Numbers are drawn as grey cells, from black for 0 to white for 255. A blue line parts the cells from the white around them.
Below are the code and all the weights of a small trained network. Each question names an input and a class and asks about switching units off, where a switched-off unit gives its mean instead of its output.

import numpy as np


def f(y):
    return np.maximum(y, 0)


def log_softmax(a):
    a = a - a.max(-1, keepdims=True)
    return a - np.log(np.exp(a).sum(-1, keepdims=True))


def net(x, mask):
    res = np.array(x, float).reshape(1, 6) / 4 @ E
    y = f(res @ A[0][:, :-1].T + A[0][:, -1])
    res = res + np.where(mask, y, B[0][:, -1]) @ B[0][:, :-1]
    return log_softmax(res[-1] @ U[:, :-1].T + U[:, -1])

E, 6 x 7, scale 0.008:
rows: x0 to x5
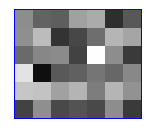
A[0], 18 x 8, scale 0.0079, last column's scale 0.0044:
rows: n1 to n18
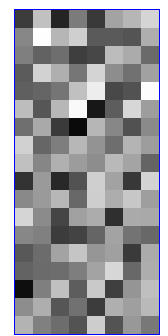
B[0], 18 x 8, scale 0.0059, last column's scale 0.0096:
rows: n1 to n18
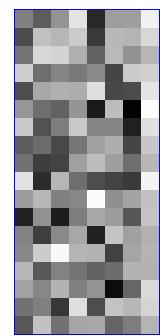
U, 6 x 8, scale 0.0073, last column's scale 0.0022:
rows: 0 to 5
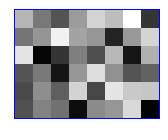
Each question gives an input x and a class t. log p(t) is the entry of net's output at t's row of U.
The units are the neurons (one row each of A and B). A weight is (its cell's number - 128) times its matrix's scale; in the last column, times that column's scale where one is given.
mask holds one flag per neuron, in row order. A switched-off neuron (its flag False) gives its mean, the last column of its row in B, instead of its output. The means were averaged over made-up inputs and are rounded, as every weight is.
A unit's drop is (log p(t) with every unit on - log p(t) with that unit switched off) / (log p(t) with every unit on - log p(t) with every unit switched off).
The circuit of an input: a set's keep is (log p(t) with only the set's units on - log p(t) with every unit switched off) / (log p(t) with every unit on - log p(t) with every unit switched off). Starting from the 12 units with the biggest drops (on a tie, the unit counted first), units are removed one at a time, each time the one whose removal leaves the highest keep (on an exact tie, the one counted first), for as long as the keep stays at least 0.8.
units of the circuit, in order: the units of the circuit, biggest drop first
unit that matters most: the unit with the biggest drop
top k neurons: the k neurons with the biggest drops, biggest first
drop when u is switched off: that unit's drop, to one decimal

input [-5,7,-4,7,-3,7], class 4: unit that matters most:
n3
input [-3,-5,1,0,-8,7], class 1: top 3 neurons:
[n6, n16, n14]
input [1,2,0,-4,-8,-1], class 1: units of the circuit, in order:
[n6, n16]
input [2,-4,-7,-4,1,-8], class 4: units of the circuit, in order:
[n2, n10]
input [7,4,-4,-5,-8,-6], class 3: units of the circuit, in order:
[n12, n2]
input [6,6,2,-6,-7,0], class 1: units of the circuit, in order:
[n6, n16]
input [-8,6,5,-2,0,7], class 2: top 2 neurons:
[n10, n7]
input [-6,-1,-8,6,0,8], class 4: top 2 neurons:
[n3, n10]
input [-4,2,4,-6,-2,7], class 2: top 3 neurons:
[n10, n7, n5]
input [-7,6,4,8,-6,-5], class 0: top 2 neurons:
[n6, n3]
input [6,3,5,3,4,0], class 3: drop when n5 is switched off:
0.2
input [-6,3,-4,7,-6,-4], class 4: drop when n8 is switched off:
-0.1
